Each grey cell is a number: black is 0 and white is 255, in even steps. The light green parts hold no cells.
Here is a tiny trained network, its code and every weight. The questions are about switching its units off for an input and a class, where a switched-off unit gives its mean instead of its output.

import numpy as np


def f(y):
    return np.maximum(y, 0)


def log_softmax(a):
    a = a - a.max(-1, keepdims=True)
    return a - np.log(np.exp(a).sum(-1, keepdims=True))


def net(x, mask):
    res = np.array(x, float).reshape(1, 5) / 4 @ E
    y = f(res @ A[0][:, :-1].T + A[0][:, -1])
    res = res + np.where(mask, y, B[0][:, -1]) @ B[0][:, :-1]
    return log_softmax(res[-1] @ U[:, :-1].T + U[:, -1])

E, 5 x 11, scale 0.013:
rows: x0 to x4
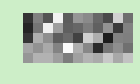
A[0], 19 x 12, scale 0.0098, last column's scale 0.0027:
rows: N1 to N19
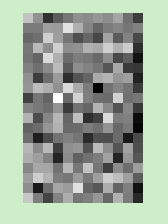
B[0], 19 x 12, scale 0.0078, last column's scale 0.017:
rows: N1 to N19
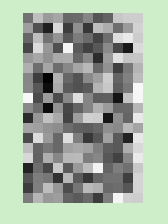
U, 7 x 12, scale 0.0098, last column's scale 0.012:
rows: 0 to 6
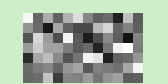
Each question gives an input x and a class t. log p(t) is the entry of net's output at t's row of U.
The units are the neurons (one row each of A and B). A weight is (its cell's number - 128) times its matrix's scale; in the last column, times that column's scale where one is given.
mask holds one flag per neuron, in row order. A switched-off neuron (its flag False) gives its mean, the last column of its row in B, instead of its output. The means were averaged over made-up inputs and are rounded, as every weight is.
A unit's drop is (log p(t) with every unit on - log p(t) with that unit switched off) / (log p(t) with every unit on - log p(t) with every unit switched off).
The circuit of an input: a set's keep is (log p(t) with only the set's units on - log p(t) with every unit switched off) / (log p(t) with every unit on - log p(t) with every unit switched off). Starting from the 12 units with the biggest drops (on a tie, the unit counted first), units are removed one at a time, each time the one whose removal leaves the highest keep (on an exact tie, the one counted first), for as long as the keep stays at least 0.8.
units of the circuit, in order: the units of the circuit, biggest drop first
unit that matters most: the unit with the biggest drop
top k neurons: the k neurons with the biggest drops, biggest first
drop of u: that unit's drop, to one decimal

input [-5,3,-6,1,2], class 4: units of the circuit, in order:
N11
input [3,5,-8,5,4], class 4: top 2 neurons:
N11, N18
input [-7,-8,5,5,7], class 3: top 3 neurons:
N19, N1, N9
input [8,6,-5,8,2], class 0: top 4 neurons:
N9, N6, N7, N10
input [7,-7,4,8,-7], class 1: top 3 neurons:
N8, N16, N2
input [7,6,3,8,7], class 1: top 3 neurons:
N8, N2, N16
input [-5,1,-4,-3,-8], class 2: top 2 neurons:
N13, N9
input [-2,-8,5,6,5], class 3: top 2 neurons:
N19, N1
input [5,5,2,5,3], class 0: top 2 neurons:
N9, N19
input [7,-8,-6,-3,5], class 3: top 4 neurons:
N19, N1, N15, N14
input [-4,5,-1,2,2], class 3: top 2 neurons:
N9, N3
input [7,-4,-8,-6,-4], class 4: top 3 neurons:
N11, N18, N15
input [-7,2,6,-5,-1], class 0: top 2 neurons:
N15, N11
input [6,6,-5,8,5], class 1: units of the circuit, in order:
N8
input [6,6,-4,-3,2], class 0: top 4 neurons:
N9, N19, N1, N6
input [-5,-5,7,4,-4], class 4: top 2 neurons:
N16, N9
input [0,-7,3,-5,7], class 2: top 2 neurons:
N4, N17
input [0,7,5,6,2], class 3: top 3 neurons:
N3, N5, N7
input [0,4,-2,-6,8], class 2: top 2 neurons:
N4, N17
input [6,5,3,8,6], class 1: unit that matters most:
N8
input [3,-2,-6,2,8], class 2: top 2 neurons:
N4, N17
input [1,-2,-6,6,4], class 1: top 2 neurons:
N8, N2
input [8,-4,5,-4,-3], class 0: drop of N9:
0.5
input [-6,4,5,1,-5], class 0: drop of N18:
0.1
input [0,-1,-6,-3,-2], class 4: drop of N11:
0.2
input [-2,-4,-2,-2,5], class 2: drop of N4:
0.3
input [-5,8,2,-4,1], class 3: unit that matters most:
N3
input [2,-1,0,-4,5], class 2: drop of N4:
0.8
